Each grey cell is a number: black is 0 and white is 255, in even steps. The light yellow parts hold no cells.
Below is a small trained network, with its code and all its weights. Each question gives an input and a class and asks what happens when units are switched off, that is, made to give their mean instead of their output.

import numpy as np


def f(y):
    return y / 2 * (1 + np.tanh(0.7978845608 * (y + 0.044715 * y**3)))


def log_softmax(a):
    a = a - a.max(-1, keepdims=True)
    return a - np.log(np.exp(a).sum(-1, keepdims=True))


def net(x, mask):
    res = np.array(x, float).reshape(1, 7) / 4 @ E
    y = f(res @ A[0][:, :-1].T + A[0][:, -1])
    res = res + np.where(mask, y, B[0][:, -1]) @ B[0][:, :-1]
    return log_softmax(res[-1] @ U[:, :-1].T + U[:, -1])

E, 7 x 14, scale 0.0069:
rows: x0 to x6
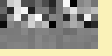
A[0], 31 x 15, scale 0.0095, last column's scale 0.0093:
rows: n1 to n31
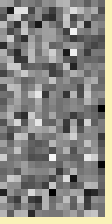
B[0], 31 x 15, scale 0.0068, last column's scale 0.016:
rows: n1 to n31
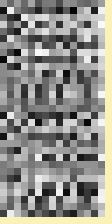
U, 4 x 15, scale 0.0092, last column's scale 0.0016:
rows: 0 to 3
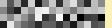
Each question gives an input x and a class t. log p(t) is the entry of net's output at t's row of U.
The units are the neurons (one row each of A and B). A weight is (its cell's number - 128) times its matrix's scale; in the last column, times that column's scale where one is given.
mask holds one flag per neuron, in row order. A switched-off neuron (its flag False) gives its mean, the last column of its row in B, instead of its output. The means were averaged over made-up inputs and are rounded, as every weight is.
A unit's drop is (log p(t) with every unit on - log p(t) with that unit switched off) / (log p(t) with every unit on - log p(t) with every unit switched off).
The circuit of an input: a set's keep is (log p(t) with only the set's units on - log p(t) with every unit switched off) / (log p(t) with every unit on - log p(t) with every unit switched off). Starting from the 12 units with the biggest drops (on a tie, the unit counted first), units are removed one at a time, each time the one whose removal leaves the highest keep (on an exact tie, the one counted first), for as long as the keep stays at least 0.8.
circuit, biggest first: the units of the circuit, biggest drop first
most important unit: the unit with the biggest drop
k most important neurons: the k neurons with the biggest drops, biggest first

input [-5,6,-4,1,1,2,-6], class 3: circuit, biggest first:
n2
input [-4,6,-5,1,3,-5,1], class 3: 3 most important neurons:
n2, n18, n20
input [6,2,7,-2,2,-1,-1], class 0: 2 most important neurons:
n18, n13
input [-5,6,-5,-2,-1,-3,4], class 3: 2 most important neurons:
n2, n31
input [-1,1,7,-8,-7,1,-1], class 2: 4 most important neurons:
n23, n27, n4, n29
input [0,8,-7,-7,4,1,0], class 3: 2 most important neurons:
n31, n2
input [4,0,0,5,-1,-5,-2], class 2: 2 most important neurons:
n28, n8
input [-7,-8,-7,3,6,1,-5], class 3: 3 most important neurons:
n9, n17, n6
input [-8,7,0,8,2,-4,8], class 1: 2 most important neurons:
n5, n8
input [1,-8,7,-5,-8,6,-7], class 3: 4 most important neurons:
n17, n9, n6, n4
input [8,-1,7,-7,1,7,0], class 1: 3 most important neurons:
n3, n10, n26
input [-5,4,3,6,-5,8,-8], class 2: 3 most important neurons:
n28, n11, n3
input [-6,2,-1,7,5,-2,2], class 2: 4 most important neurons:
n28, n11, n7, n3
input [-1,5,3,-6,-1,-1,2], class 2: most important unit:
n23
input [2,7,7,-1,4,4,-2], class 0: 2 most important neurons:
n18, n14
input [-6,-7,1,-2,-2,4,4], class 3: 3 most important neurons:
n9, n17, n6
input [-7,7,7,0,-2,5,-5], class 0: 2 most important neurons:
n14, n18
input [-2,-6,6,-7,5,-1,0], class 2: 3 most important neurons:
n23, n27, n4
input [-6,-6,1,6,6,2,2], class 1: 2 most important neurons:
n8, n23
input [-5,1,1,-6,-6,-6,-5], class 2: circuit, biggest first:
n23
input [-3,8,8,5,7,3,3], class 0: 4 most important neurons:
n18, n14, n17, n9
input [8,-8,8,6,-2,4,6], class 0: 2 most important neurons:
n18, n13
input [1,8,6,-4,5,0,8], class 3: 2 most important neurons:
n2, n31
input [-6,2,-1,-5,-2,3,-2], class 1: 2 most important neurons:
n8, n5
